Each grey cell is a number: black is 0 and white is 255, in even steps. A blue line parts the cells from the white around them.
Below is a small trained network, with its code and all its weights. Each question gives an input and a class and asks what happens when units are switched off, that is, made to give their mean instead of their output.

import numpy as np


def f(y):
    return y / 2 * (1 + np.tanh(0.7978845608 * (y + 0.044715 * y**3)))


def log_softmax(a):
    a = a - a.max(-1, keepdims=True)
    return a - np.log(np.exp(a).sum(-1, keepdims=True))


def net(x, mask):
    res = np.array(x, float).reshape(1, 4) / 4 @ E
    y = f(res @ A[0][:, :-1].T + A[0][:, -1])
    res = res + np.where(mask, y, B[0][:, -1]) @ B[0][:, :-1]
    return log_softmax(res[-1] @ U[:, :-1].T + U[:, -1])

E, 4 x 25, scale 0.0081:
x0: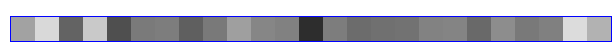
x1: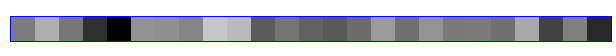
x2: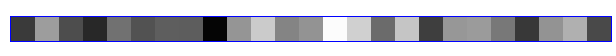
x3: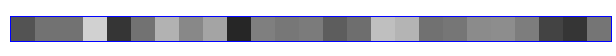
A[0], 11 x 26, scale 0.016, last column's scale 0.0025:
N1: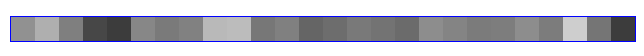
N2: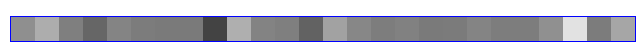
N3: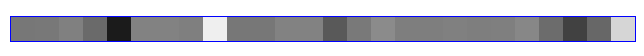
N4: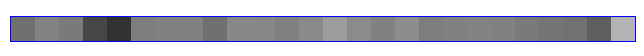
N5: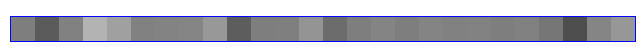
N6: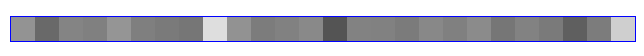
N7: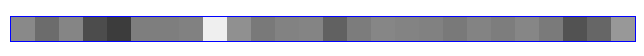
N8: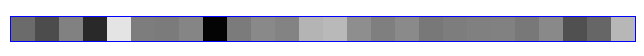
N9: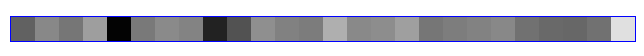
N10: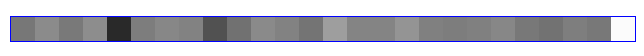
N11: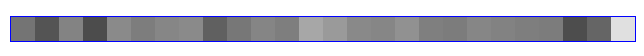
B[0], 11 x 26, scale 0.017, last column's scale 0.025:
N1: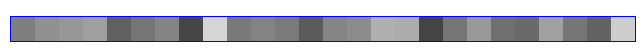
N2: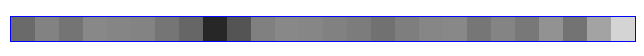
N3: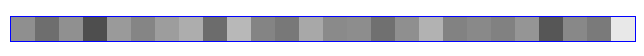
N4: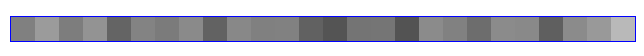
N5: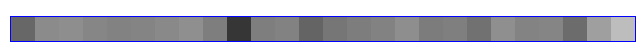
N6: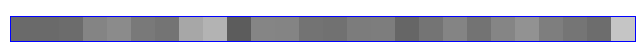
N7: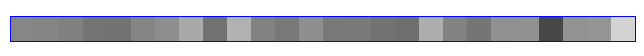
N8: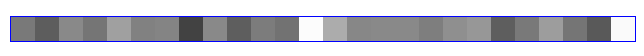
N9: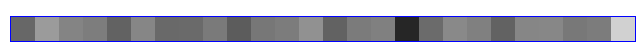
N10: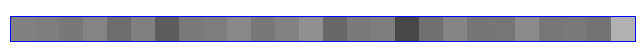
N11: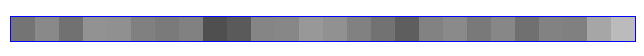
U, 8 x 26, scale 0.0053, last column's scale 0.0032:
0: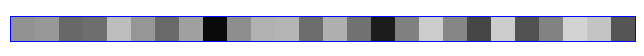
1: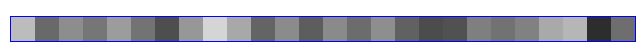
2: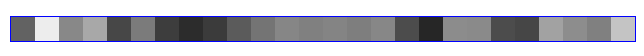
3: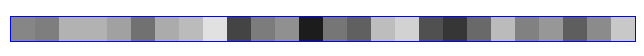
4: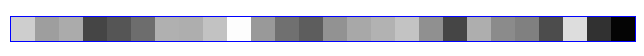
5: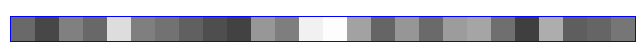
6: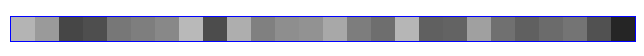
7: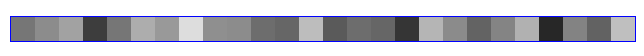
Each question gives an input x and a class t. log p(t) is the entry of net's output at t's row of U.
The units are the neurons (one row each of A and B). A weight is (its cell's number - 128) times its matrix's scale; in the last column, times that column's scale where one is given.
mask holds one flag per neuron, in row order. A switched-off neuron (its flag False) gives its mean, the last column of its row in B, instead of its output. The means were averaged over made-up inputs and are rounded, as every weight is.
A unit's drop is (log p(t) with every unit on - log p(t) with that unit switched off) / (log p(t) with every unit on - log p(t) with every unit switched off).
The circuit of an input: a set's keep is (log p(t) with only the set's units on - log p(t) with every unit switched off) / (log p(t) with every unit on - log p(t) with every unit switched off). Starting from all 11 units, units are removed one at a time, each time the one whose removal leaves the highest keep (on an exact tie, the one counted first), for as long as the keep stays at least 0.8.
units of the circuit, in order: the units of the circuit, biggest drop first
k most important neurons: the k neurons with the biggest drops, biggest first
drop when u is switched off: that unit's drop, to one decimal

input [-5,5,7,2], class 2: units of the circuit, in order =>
[N9]
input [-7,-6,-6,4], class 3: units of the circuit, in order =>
[N5 N8]
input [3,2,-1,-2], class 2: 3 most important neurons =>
[N3 N8 N6]
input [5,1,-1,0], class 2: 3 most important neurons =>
[N3 N8 N6]
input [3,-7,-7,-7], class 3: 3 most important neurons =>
[N8 N3 N7]
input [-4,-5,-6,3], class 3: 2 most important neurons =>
[N5 N8]
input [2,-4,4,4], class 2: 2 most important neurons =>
[N9 N3]
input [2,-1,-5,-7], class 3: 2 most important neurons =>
[N8 N9]
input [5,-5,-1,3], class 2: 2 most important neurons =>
[N3 N8]
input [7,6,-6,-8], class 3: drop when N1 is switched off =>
0.7
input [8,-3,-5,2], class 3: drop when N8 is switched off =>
0.2
